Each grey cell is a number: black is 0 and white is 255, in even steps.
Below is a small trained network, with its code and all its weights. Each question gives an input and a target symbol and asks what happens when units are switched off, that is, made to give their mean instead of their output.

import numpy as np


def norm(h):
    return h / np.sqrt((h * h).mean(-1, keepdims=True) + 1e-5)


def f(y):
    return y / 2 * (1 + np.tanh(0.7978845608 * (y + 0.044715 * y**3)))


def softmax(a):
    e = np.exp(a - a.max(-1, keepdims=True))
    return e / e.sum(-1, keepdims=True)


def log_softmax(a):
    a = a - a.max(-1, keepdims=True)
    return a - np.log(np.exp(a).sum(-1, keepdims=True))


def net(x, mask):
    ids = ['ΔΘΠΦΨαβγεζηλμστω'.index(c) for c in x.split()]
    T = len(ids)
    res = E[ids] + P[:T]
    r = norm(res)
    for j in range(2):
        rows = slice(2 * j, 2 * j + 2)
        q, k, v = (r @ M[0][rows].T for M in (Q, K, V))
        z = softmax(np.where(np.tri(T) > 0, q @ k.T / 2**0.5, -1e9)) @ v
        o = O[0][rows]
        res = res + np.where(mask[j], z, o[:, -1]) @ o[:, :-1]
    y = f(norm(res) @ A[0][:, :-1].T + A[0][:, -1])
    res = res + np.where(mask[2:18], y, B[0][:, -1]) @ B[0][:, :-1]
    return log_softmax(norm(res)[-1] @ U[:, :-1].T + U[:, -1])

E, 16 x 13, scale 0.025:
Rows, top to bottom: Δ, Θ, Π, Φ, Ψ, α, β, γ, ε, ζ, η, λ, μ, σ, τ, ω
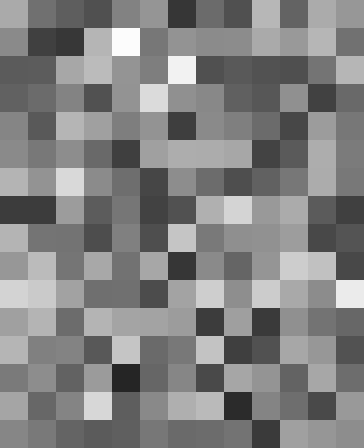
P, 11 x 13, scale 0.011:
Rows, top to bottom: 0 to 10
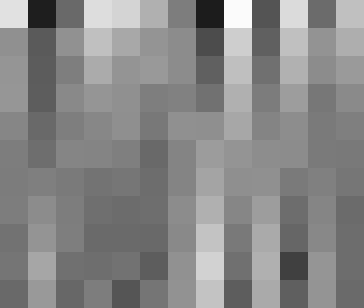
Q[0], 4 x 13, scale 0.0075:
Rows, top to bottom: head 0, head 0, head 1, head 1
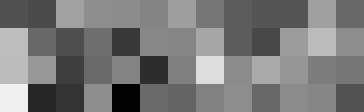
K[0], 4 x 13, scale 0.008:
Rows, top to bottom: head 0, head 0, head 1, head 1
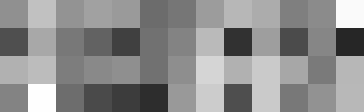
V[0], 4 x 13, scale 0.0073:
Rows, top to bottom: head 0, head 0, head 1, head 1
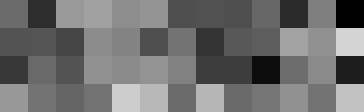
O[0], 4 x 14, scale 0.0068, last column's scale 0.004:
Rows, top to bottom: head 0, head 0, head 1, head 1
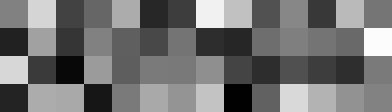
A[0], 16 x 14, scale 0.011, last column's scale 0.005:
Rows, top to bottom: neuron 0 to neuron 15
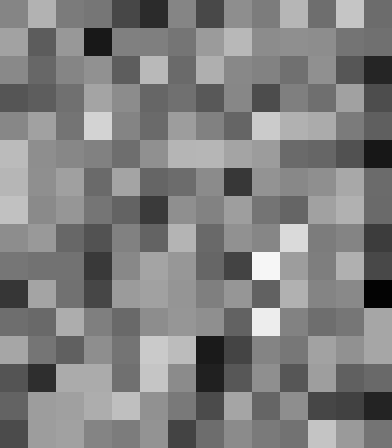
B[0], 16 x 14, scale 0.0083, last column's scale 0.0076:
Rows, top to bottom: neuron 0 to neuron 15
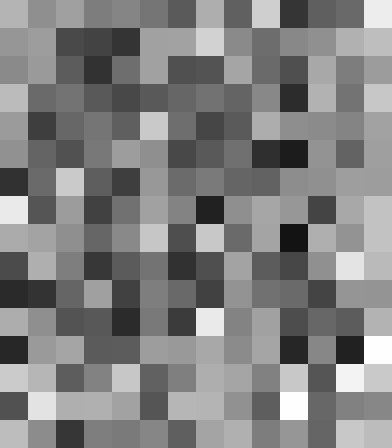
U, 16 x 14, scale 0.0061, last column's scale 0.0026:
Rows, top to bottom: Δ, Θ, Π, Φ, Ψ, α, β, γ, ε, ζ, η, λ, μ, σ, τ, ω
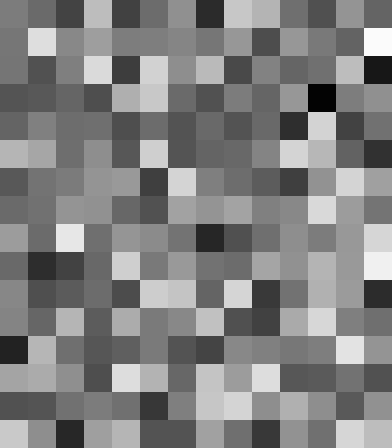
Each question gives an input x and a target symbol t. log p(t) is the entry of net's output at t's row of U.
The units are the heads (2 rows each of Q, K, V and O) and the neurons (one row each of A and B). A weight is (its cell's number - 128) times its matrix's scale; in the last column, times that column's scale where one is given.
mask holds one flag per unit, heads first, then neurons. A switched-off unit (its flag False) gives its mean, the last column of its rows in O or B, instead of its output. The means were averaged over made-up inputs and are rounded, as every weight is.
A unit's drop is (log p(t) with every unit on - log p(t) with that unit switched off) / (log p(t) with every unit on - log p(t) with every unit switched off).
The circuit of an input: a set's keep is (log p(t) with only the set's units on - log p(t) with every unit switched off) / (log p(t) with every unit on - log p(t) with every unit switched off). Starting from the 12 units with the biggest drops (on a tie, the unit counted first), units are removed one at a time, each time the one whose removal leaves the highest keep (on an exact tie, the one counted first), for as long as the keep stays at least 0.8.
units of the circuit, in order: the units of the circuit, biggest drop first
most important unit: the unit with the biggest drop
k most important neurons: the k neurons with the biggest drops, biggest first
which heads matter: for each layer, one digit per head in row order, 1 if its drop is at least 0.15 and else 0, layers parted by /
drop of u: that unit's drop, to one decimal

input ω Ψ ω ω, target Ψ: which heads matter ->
00
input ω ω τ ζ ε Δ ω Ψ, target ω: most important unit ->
neuron 13
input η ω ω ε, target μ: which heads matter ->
01
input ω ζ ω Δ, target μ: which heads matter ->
00
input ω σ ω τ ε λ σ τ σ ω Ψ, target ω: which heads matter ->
00
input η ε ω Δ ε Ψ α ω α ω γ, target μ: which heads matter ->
01
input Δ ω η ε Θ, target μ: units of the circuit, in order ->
head 1; neuron 9
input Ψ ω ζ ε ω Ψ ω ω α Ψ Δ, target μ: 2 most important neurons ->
neuron 9; neuron 6
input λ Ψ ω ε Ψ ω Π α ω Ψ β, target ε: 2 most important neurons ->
neuron 7; neuron 6
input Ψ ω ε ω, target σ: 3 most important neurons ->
neuron 13; neuron 12; neuron 0
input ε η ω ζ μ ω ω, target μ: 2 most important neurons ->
neuron 10; neuron 9
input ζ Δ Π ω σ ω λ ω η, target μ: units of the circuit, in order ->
neuron 9; head 0
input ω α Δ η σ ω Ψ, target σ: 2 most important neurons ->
neuron 13; neuron 12
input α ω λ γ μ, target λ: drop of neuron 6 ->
0.2
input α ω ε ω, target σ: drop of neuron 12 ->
0.4
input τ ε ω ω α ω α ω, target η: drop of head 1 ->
0.2
